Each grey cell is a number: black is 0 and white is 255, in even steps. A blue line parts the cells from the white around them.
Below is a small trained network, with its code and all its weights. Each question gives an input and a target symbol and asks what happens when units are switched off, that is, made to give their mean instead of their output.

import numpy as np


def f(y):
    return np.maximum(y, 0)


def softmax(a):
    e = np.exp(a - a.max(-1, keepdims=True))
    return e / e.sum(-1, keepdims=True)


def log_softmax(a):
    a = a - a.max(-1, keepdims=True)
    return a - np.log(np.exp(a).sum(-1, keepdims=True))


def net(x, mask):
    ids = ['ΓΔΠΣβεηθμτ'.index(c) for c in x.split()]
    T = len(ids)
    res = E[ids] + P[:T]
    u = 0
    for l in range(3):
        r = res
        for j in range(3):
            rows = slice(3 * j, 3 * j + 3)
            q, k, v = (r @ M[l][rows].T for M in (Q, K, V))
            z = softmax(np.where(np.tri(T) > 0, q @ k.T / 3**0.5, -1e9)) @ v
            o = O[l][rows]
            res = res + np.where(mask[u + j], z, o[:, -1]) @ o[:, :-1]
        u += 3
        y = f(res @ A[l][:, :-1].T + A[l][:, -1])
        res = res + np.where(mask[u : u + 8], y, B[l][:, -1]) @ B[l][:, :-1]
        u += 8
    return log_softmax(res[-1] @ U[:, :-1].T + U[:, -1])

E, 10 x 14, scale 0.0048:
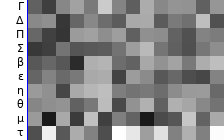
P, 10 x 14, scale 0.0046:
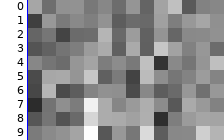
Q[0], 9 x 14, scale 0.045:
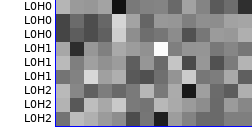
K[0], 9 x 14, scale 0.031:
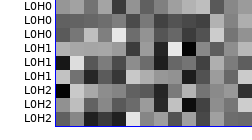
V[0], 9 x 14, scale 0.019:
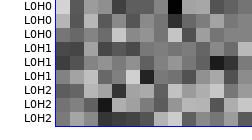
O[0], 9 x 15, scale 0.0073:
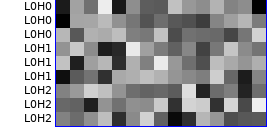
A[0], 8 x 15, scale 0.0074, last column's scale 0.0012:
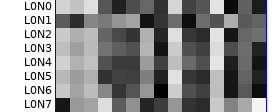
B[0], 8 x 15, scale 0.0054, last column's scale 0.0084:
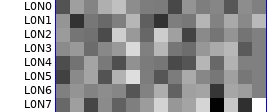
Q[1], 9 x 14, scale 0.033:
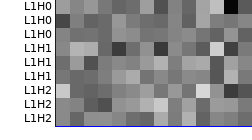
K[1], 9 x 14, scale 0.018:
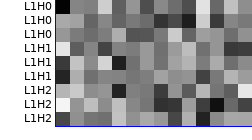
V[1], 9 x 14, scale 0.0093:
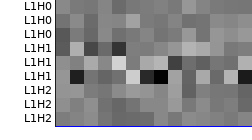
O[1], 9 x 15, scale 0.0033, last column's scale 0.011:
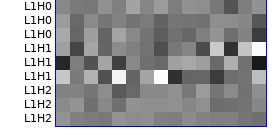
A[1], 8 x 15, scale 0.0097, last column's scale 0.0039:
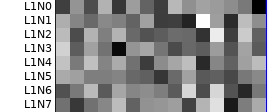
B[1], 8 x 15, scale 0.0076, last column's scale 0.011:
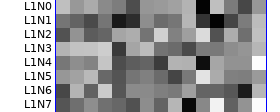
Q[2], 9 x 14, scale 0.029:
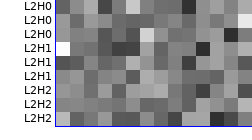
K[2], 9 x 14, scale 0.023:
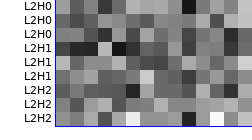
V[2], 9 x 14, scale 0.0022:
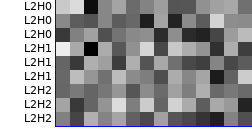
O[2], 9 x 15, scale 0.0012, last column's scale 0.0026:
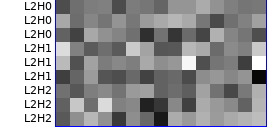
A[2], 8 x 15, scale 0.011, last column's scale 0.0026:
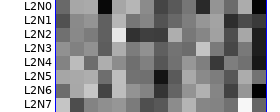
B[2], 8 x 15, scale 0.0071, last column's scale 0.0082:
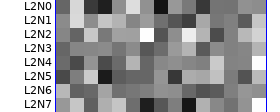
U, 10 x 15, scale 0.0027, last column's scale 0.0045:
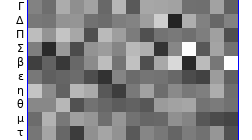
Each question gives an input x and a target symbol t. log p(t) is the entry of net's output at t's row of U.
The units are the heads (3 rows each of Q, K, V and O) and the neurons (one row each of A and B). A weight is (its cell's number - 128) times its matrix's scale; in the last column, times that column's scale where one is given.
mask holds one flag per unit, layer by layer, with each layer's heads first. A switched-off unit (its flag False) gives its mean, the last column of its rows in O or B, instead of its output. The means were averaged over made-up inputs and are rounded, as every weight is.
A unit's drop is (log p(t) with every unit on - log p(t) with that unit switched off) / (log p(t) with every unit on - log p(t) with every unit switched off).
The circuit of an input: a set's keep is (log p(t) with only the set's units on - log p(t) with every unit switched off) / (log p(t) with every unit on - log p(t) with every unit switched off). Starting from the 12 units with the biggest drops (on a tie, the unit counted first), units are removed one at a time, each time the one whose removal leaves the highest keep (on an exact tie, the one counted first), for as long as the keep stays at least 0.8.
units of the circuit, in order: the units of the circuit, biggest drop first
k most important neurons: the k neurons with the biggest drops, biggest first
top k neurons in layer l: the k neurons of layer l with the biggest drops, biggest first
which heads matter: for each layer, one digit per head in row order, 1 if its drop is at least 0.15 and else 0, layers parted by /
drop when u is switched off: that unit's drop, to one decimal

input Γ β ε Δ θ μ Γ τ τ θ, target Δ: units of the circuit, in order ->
L1N0, L1H1, L0H0
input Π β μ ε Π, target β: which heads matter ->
000 / 010 / 000
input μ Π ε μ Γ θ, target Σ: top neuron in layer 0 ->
L0N1
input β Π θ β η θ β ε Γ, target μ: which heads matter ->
011 / 000 / 000
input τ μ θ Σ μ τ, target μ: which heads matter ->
110 / 010 / 000
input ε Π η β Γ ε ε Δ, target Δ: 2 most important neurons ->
L1N4, L1N6
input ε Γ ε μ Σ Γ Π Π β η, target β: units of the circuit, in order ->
L0N7, L0H0
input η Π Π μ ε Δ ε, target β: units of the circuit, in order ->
L0N7, L0H0
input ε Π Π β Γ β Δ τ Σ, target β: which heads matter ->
101 / 000 / 000
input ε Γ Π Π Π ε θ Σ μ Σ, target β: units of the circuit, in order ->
L1H1, L1N7, L1N4
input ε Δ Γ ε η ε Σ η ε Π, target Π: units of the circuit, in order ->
L0H1, L1N3, L0H2
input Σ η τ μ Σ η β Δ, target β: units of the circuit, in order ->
L0H0, L0N7
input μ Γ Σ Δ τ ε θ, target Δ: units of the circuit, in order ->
L1N0, L0H0
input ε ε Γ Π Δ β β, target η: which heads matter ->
111 / 000 / 000
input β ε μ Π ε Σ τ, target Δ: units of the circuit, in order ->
L1N0, L0H0, L1H1
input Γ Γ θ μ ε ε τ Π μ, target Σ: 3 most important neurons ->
L1N7, L1N2, L1N3
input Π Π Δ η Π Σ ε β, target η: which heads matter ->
110 / 000 / 000
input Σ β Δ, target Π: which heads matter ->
111 / 000 / 000
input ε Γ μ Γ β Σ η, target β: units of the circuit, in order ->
L0H0, L0N7
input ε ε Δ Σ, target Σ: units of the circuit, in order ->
L0H1, L0H2, L1N7
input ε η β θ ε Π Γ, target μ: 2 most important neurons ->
L2N1, L1N6
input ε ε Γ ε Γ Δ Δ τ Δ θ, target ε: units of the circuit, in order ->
L1N1, L0H2, L0H0
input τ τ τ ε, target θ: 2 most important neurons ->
L2N5, L1N5
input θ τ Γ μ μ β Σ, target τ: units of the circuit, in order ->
L0H1, L2N0, L0H2
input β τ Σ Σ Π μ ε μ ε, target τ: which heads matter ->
010 / 000 / 000
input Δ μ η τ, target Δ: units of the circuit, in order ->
L1N0, L1H1, L0H0
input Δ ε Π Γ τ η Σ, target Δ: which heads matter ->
001 / 000 / 000
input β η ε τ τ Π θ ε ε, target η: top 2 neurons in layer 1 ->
L1N4, L1N6
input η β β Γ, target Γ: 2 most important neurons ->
L2N2, L1N7
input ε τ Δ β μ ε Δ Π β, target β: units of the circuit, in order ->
L1H1, L1N7, L1N4
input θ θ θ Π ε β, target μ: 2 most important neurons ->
L1N6, L2N1
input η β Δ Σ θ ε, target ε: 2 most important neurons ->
L1N1, L1N7
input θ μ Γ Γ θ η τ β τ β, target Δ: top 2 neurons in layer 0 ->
L0N1, L0N7
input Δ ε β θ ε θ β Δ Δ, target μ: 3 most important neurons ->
L2N1, L1N6, L1N7
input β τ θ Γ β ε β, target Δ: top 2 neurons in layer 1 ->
L1N4, L1N6
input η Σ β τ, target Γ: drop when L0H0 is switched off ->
0.2
